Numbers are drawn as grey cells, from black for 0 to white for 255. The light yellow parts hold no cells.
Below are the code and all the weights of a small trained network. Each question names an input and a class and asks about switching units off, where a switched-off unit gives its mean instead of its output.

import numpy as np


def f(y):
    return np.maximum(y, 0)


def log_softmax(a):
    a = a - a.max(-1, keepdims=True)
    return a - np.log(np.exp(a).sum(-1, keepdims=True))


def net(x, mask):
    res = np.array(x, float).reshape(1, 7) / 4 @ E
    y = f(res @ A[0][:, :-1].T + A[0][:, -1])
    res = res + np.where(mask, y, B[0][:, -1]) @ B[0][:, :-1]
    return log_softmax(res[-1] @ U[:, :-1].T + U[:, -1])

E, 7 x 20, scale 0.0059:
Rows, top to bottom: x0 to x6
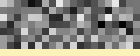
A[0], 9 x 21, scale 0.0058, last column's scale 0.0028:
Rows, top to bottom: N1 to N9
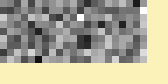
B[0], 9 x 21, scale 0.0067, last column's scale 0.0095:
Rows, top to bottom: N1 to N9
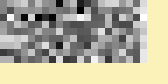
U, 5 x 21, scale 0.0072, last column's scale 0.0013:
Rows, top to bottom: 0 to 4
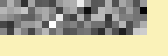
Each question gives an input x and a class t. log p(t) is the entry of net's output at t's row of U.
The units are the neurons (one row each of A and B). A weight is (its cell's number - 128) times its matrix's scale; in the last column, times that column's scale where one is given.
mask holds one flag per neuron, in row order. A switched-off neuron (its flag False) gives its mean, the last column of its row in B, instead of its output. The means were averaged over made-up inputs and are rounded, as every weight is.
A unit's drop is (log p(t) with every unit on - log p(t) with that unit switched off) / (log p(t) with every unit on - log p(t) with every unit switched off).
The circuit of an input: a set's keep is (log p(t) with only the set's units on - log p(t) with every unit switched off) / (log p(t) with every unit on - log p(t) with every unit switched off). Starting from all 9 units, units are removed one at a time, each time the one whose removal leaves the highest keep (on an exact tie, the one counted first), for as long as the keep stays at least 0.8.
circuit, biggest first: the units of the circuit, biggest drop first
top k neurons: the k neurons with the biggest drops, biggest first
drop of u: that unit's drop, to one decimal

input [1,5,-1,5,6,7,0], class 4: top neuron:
(N8)
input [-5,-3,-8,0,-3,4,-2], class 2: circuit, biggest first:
(N9 N5)
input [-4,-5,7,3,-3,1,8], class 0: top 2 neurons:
(N3 N2)
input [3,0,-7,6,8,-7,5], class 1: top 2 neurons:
(N1 N7)
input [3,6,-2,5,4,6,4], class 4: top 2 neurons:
(N4 N2)
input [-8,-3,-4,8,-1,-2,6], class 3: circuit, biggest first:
(N8 N6)
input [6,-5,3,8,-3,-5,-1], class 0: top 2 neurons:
(N3 N2)
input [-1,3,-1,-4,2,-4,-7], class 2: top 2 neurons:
(N9 N5)
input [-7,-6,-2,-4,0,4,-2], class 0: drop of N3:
0.1
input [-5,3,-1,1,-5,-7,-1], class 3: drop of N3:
0.2
